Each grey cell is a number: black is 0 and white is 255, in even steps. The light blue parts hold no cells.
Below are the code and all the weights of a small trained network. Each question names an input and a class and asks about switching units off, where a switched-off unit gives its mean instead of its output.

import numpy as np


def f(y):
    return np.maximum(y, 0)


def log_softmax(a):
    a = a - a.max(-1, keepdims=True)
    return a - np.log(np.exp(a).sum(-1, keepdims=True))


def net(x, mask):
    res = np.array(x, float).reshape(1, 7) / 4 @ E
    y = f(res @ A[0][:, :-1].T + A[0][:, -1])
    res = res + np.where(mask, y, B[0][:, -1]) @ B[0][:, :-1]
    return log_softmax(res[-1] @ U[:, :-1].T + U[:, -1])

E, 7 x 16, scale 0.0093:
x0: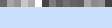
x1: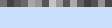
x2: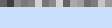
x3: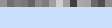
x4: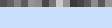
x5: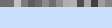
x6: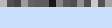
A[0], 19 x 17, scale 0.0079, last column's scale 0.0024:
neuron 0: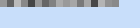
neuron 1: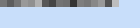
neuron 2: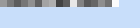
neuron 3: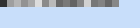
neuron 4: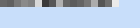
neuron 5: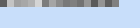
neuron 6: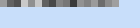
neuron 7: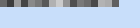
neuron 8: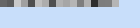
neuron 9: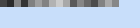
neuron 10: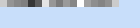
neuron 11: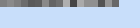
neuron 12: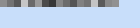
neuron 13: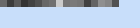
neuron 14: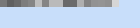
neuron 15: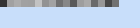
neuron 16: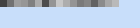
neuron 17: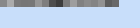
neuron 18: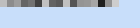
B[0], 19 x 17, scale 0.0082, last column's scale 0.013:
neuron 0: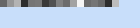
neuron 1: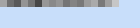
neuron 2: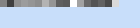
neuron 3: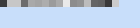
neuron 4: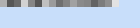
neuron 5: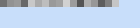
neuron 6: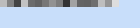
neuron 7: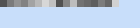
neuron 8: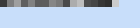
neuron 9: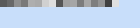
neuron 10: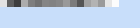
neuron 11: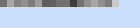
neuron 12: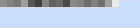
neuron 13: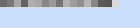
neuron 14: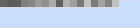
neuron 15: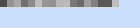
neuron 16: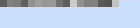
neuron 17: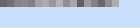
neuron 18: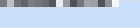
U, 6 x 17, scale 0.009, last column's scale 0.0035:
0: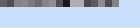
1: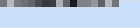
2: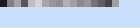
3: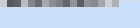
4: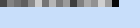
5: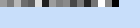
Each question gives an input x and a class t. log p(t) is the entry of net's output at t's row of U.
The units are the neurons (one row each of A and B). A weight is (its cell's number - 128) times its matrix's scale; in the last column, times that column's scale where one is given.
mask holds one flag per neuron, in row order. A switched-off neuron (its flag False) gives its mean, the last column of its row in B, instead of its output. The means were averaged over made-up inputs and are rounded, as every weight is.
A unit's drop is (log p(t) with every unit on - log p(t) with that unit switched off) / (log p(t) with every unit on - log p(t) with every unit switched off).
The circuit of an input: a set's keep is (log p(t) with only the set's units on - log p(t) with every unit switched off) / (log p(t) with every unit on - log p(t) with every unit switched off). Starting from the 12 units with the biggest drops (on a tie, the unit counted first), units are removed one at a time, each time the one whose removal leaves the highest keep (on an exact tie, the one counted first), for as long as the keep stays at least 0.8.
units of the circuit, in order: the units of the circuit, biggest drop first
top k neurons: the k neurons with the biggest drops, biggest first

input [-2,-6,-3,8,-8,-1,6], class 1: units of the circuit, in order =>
neuron 18
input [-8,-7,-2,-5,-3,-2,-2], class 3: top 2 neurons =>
neuron 10; neuron 2
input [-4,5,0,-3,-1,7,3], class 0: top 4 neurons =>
neuron 3; neuron 5; neuron 18; neuron 15
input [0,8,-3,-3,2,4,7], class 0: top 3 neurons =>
neuron 10; neuron 18; neuron 5
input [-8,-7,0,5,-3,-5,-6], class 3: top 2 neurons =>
neuron 10; neuron 0
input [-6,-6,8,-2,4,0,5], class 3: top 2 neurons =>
neuron 3; neuron 15
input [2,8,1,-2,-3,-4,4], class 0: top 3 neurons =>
neuron 10; neuron 2; neuron 18
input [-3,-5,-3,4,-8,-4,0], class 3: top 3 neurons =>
neuron 10; neuron 0; neuron 8
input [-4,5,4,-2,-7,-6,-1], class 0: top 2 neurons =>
neuron 2; neuron 18
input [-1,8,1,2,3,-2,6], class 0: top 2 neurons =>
neuron 10; neuron 18
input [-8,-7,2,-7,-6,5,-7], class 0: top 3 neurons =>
neuron 8; neuron 0; neuron 2
